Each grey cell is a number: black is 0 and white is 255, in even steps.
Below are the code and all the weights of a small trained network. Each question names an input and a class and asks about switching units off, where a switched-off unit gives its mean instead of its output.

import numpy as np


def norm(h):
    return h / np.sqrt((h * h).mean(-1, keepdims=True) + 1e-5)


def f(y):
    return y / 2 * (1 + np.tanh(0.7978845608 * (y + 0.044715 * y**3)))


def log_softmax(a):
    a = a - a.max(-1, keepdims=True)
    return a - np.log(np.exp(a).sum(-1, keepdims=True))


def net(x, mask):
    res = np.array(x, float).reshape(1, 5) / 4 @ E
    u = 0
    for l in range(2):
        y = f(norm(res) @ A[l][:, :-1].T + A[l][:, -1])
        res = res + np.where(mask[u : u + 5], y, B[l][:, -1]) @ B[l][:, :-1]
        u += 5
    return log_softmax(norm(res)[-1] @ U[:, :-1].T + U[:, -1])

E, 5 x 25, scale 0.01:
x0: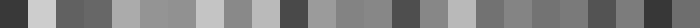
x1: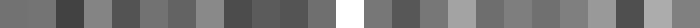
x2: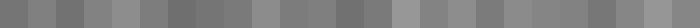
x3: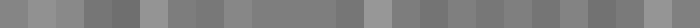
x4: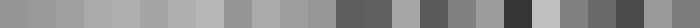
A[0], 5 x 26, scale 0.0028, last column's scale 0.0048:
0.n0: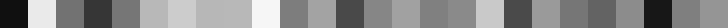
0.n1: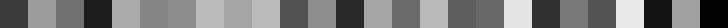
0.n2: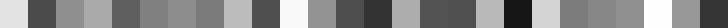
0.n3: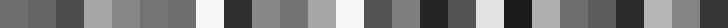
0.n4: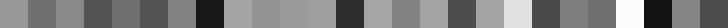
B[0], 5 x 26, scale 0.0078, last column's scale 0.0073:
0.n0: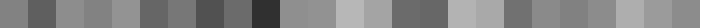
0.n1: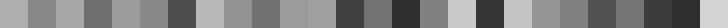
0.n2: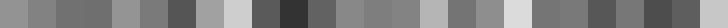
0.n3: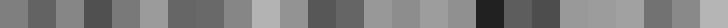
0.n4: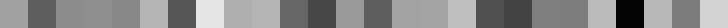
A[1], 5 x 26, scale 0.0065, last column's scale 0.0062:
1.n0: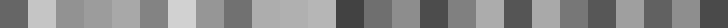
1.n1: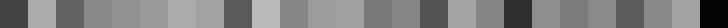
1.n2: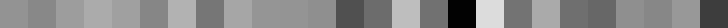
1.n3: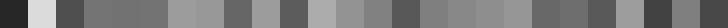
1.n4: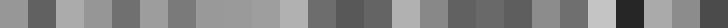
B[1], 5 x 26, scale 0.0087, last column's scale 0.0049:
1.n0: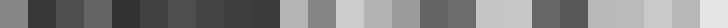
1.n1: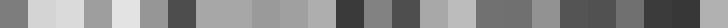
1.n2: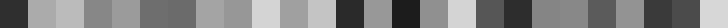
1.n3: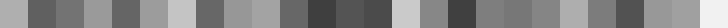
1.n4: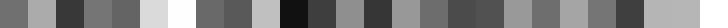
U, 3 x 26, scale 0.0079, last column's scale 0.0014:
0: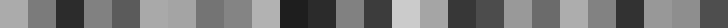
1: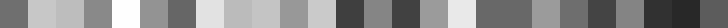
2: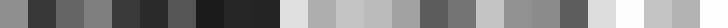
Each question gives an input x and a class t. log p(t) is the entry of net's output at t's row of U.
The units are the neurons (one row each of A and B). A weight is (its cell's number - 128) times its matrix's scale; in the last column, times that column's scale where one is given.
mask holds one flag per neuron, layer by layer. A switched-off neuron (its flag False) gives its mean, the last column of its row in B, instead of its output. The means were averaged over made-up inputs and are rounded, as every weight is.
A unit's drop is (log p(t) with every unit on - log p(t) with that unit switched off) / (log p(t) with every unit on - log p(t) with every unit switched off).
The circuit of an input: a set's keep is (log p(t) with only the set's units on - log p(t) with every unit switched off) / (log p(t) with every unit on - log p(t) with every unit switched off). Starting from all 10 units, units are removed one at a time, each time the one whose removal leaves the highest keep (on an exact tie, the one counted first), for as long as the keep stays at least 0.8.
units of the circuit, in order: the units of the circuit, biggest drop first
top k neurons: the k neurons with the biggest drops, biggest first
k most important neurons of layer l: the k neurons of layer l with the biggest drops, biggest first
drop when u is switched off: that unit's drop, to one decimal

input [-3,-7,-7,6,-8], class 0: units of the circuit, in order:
(0.n4)
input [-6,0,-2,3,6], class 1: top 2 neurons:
(1.n2 0.n4)
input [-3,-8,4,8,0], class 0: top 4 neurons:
(0.n4 1.n4 1.n1 0.n0)
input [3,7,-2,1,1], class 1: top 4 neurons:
(1.n1 0.n2 1.n4 0.n1)
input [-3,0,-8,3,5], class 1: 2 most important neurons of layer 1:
(1.n2 1.n3)
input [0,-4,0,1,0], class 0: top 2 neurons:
(0.n4 1.n4)
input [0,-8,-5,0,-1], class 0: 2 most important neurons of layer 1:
(1.n4 1.n2)
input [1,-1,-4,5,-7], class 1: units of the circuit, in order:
(1.n4 1.n0)
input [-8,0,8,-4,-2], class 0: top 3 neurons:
(0.n0 1.n0 0.n1)
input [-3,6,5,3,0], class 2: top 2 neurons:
(0.n4 1.n4)
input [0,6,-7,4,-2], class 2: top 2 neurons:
(1.n4 0.n2)
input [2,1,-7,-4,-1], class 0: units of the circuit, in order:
(0.n4 1.n3)
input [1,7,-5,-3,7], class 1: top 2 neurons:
(1.n1 0.n4)
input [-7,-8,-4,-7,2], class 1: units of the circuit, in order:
(1.n2)
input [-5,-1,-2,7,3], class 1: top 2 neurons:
(0.n4 1.n2)
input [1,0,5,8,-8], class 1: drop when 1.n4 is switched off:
0.9
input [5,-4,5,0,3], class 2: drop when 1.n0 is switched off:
0.2
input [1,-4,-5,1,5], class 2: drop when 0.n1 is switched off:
0.0
